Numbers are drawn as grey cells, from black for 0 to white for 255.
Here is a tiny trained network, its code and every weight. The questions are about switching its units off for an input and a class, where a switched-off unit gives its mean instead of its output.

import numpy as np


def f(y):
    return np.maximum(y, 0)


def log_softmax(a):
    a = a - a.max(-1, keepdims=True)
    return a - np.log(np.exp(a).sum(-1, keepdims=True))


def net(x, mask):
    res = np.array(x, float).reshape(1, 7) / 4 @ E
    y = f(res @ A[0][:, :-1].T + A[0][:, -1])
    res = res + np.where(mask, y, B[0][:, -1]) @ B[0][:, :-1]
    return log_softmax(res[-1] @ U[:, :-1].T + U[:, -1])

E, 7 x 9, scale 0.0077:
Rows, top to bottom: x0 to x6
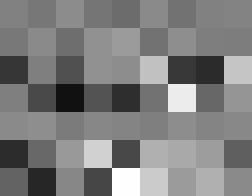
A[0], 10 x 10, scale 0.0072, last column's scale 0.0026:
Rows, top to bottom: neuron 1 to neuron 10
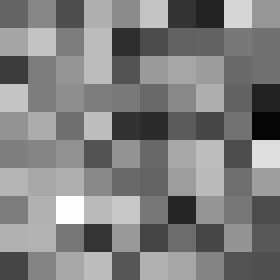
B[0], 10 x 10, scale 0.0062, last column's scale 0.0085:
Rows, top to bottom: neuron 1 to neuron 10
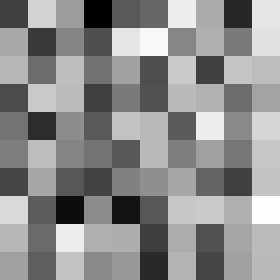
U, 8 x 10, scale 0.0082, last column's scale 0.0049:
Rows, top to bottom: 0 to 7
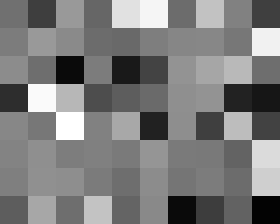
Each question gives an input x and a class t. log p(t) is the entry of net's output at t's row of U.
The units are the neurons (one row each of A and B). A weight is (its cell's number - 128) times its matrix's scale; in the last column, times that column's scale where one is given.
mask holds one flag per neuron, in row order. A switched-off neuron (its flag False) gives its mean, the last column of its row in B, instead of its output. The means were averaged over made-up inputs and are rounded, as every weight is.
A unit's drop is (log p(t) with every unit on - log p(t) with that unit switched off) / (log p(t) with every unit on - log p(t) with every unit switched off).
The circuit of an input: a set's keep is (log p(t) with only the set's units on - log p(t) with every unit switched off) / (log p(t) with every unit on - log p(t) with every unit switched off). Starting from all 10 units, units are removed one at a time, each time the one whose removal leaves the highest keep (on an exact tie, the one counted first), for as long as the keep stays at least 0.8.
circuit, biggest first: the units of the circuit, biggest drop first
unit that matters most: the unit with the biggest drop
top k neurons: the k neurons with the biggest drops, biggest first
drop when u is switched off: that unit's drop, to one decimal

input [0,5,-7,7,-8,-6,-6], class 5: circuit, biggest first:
[neuron 8; neuron 2]
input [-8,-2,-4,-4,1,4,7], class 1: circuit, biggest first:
[neuron 2; neuron 5]
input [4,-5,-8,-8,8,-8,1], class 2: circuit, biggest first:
[neuron 8]
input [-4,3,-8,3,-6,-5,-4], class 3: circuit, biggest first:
[neuron 4; neuron 8]
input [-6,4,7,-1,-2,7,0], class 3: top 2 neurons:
[neuron 1; neuron 9]
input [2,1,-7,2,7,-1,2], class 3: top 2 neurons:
[neuron 8; neuron 4]
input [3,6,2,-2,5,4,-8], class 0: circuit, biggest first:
[neuron 2; neuron 5]
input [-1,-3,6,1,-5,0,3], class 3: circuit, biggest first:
[neuron 1; neuron 2]
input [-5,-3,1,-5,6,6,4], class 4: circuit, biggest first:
[neuron 10; neuron 2]
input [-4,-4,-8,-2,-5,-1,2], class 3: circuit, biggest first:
[neuron 4; neuron 7]
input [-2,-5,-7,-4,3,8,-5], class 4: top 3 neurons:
[neuron 10; neuron 3; neuron 1]
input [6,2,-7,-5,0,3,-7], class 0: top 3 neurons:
[neuron 2; neuron 5; neuron 1]
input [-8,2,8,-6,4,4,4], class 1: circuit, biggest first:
[neuron 8; neuron 1]
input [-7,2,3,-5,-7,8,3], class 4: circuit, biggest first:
[neuron 10; neuron 3]
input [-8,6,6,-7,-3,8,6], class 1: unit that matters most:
neuron 8
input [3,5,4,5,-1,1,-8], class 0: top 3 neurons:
[neuron 2; neuron 5; neuron 8]
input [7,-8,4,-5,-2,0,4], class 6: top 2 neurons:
[neuron 2; neuron 5]
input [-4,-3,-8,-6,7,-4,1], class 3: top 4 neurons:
[neuron 4; neuron 7; neuron 6; neuron 2]
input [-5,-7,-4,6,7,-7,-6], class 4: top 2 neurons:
[neuron 9; neuron 8]
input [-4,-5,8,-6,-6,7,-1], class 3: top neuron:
[neuron 1]
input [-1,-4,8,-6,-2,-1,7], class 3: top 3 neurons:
[neuron 1; neuron 2; neuron 5]
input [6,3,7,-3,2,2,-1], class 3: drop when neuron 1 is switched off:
1.1
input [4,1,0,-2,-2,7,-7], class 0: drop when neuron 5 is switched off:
0.4
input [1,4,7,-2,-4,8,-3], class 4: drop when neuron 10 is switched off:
0.8
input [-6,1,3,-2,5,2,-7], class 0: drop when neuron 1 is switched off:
0.0
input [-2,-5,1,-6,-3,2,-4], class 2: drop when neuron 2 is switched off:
-0.1
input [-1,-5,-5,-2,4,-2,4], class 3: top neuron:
[neuron 2]
